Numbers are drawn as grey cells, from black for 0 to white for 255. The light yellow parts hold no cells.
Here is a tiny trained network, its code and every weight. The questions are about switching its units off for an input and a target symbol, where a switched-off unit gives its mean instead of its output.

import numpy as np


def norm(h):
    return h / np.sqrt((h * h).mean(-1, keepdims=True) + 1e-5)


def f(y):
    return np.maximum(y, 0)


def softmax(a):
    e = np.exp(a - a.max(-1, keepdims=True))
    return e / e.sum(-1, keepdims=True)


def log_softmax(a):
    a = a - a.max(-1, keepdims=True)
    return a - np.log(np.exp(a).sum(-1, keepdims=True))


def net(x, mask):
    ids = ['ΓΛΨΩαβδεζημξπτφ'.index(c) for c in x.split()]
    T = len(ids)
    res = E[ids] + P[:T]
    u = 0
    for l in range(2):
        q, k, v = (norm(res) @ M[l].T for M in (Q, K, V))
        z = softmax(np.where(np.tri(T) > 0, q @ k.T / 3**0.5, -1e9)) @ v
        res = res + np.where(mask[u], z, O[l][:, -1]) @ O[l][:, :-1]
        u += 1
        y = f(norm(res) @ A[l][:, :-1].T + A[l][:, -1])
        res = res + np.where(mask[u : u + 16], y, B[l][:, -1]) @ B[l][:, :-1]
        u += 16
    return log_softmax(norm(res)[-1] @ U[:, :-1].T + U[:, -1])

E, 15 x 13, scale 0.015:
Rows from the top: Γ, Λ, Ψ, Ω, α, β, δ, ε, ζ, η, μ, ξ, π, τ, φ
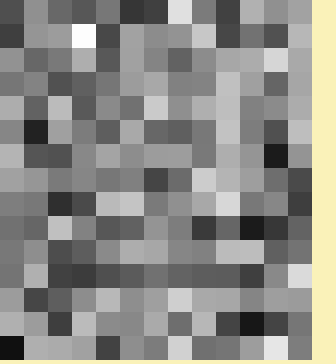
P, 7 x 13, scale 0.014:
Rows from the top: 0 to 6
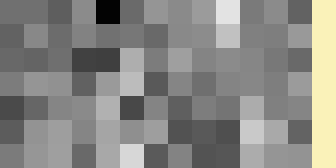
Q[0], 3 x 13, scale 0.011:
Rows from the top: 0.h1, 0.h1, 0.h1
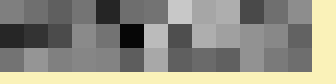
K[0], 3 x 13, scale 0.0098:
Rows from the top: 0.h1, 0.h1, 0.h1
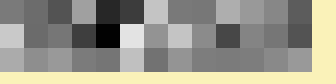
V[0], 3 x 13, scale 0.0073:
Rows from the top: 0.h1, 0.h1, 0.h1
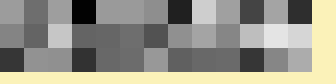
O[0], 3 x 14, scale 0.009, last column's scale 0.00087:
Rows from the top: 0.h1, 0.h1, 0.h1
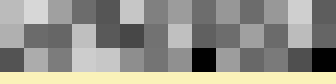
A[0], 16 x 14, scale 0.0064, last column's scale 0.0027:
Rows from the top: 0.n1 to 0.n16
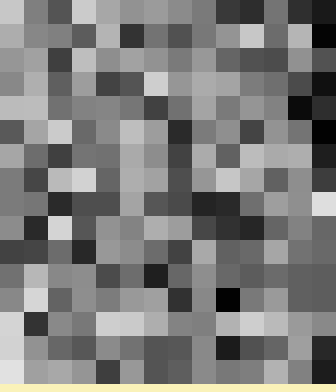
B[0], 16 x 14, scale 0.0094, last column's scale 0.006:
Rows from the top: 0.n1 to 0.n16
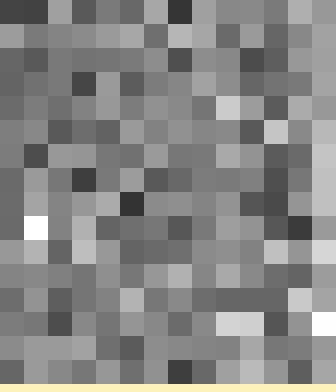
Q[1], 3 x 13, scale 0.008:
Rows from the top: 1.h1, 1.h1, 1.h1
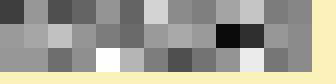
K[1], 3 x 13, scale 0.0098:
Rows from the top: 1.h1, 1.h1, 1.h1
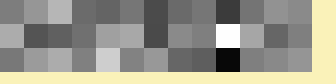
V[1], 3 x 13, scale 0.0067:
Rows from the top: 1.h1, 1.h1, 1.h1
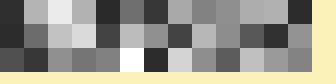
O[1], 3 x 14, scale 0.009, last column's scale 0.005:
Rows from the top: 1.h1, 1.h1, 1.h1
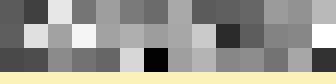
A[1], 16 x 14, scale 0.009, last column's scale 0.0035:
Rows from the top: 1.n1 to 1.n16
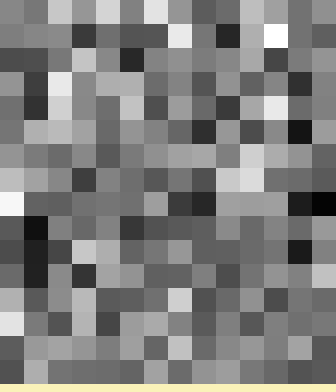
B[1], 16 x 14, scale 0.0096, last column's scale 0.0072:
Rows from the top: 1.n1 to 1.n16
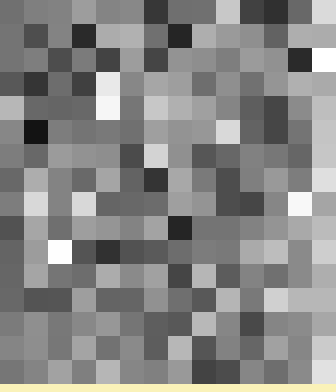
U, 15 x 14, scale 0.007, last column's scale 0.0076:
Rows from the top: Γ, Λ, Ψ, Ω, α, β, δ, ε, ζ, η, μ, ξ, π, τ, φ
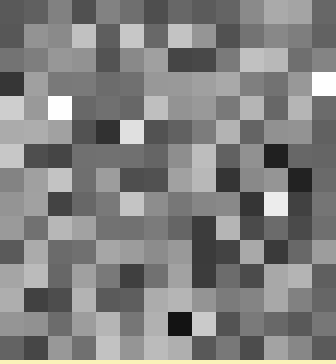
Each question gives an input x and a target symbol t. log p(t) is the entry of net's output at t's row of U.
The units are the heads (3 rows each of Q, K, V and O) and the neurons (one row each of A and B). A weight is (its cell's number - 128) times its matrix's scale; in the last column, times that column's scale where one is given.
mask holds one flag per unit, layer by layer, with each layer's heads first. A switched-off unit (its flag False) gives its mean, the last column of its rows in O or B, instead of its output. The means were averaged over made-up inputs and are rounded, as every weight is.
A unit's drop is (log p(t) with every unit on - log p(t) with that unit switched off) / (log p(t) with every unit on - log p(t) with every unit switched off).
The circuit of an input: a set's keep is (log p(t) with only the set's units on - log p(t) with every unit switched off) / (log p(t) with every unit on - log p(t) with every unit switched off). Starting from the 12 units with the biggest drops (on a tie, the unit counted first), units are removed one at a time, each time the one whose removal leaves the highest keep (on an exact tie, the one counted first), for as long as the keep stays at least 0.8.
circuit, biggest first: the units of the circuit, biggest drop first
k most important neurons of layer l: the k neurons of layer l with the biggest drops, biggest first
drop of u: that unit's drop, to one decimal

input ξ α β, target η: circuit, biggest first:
(0.h1; 1.h1)
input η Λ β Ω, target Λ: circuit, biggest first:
(1.h1)
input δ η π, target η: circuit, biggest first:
(1.h1; 1.n1; 0.n10)
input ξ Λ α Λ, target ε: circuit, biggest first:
(0.h1; 1.n11)
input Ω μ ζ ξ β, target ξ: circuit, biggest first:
(1.h1; 1.n9; 0.n9)
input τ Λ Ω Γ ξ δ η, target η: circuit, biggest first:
(0.h1; 1.n6; 1.n11)
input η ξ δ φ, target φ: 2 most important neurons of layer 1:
(1.n4; 1.n5)
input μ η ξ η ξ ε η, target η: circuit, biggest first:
(1.n6; 0.h1; 1.n11)
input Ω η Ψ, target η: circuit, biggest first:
(1.h1; 1.n1; 0.n10)
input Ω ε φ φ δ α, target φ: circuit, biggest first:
(1.h1; 1.n5)
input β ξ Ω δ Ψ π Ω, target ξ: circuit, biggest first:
(1.h1; 1.n9; 1.n8)
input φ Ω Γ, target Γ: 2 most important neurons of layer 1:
(1.n2; 1.n11)
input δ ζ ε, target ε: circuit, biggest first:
(0.n14; 1.n16)
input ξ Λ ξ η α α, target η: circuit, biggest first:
(1.n1)
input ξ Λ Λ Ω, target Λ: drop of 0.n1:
0.0
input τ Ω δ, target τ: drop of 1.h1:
0.6
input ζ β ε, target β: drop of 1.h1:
0.3
